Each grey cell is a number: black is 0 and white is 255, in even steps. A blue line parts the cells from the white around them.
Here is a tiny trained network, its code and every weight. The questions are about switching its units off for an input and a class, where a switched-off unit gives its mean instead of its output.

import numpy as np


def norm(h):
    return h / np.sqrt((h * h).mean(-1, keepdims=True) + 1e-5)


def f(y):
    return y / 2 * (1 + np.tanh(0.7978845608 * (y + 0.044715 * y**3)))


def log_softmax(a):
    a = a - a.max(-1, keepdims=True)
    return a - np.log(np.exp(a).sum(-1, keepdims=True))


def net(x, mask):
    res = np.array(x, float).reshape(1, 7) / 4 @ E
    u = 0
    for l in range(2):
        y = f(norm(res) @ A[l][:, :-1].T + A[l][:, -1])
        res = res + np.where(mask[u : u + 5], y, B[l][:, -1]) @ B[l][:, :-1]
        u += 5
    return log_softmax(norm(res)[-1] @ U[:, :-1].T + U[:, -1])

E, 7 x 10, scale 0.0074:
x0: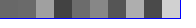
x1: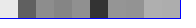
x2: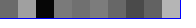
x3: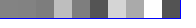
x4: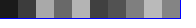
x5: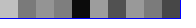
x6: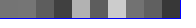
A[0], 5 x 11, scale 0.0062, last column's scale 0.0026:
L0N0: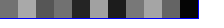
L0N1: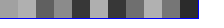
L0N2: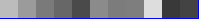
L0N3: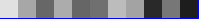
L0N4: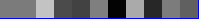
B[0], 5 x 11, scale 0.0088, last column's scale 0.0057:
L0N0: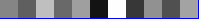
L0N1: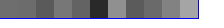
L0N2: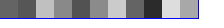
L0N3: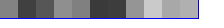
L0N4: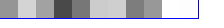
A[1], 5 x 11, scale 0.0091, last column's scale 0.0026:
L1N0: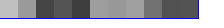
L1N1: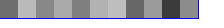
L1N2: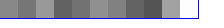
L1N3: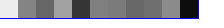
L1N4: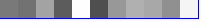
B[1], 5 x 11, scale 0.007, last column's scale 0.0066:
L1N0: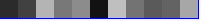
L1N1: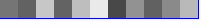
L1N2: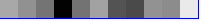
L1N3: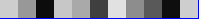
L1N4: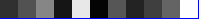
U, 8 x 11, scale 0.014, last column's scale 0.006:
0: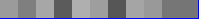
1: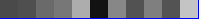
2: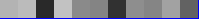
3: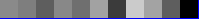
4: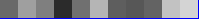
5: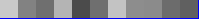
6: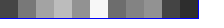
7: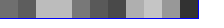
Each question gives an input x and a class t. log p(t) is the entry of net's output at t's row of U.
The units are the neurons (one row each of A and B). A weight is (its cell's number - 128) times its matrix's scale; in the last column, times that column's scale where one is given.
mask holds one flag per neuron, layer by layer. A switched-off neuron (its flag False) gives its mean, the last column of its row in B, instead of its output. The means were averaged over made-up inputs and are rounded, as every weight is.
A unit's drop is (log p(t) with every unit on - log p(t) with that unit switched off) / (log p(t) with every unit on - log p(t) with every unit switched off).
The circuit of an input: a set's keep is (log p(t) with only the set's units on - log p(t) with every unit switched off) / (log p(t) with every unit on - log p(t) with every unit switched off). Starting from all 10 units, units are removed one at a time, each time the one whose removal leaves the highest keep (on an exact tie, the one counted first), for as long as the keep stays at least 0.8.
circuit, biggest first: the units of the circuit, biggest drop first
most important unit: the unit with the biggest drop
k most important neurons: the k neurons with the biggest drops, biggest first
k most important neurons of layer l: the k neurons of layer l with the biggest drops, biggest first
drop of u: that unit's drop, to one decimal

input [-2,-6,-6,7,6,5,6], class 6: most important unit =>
L1N1
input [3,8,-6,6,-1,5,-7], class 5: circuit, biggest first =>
L1N3, L1N1
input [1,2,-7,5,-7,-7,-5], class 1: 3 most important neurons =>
L1N4, L0N4, L0N3
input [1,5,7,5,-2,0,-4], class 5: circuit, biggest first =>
L1N4, L1N3
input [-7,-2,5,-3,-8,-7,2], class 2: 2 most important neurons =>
L1N4, L0N3
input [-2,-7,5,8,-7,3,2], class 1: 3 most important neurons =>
L1N0, L0N4, L0N1
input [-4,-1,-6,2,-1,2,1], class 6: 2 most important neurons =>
L1N1, L0N4
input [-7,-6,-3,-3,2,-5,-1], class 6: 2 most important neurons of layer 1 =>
L1N1, L1N2
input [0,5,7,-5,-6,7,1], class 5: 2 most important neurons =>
L1N4, L1N3
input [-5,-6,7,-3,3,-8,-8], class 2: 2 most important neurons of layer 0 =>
L0N4, L0N2
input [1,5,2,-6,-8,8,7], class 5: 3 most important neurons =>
L1N4, L1N3, L0N4
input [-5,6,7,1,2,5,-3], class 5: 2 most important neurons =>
L1N4, L0N2
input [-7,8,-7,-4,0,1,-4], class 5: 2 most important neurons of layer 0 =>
L0N0, L0N2
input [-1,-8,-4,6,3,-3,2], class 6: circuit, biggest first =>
L1N1
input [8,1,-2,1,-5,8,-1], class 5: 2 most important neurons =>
L1N3, L1N4
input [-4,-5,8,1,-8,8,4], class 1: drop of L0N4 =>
0.1
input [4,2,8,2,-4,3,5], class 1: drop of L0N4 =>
0.2
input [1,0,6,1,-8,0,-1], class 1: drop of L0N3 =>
-0.1
